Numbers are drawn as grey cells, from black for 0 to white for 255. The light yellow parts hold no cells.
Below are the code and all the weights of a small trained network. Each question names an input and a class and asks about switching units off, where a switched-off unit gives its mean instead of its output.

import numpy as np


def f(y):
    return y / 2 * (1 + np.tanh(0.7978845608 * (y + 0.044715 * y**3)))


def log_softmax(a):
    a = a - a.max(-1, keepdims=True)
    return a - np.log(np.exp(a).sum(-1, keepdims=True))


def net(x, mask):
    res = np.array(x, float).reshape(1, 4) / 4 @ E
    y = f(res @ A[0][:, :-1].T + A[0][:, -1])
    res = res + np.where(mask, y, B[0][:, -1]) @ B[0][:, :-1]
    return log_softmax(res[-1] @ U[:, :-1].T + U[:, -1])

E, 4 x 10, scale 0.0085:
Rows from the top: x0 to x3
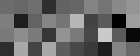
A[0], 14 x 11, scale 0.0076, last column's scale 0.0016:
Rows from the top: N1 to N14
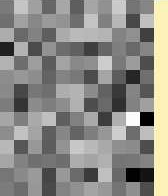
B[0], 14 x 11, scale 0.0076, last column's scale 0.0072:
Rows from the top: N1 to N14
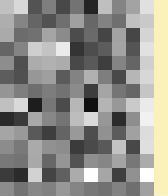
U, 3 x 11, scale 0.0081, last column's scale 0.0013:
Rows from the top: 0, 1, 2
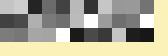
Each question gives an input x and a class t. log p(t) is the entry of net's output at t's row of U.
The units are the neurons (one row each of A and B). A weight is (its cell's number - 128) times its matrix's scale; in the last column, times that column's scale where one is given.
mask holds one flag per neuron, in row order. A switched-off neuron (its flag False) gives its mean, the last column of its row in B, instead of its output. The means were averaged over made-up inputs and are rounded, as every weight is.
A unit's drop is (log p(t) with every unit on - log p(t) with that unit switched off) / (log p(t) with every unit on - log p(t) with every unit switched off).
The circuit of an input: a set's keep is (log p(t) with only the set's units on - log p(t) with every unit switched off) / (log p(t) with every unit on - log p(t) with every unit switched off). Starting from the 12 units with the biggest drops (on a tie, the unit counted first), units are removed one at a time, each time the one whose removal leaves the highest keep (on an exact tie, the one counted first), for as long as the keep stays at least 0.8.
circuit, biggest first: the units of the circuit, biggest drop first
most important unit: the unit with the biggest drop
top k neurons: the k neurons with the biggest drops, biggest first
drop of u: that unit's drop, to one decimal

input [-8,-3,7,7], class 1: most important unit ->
N13
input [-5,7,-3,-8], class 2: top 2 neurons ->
N11; N5
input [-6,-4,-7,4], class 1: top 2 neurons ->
N9; N8
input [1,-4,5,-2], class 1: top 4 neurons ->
N13; N8; N6; N7
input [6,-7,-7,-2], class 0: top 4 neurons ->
N1; N13; N10; N2
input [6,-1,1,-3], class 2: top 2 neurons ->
N8; N9
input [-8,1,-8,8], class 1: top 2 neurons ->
N9; N11
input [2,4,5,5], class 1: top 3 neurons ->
N13; N11; N6
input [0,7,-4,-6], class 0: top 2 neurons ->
N8; N4
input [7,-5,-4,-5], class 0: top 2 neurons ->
N1; N4
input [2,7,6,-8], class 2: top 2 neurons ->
N5; N11
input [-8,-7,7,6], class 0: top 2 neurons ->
N1; N10
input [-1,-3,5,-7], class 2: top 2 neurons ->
N11; N5
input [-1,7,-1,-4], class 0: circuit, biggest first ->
N8
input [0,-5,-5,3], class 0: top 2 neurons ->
N13; N1
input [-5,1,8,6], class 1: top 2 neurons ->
N13; N6
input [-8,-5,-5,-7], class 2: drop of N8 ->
0.2
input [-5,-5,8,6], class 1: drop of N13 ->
1.0
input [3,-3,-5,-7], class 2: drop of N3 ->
0.1
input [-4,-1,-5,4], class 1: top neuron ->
N9
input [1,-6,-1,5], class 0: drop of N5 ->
0.1
